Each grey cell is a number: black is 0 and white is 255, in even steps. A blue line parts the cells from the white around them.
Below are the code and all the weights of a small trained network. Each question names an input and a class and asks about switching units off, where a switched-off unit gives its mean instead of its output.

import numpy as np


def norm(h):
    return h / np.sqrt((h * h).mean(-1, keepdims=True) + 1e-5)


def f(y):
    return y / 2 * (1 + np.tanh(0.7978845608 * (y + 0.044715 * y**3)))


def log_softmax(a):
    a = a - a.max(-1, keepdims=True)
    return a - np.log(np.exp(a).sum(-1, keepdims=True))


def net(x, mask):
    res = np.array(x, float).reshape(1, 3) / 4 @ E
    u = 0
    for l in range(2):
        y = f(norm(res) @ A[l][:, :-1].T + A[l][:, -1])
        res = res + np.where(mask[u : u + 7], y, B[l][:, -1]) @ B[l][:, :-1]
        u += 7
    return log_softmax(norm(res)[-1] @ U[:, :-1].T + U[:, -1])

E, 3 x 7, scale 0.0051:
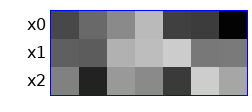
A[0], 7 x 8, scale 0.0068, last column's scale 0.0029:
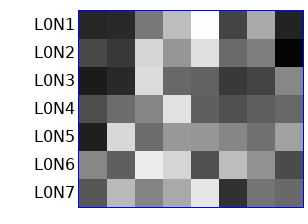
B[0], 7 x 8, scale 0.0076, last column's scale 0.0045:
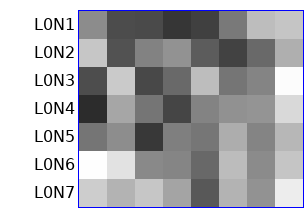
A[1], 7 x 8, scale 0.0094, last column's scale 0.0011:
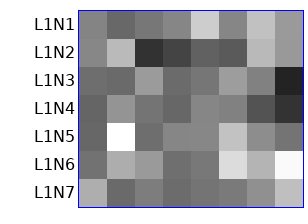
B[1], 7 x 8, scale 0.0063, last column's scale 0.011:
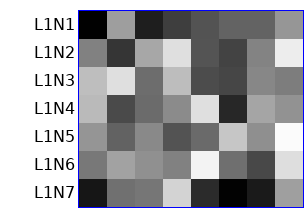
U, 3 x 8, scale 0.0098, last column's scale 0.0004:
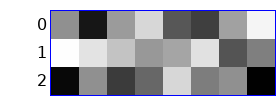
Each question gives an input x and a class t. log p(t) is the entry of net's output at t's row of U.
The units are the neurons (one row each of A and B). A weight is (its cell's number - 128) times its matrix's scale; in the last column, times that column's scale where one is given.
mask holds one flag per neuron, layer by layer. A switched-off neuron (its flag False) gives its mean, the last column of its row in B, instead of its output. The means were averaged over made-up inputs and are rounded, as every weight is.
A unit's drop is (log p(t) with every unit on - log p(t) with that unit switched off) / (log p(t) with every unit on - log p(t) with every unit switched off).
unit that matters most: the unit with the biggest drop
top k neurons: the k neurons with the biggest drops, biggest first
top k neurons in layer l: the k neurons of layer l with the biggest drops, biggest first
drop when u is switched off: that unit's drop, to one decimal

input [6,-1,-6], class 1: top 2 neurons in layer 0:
(L0N7 L0N1)
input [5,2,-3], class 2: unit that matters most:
L0N4
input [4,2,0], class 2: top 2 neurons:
(L0N3 L0N4)
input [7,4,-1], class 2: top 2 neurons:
(L0N3 L0N4)
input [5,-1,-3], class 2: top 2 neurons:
(L0N6 L0N4)
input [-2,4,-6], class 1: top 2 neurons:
(L0N7 L1N2)
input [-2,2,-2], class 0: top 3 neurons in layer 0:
(L0N1 L0N6 L0N2)
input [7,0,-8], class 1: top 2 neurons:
(L0N7 L1N1)
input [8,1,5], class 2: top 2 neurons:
(L0N7 L0N3)
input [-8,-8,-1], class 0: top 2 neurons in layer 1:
(L1N2 L1N7)
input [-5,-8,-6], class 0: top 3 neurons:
(L1N2 L0N7 L0N6)
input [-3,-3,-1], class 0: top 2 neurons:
(L1N2 L0N7)
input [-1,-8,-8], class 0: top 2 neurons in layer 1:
(L1N2 L1N6)
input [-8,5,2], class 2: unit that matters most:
L1N1
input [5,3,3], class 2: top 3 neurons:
(L0N3 L0N4 L0N7)
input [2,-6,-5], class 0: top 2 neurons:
(L0N6 L1N2)
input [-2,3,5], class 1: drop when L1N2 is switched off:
0.3
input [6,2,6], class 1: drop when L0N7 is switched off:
-0.1
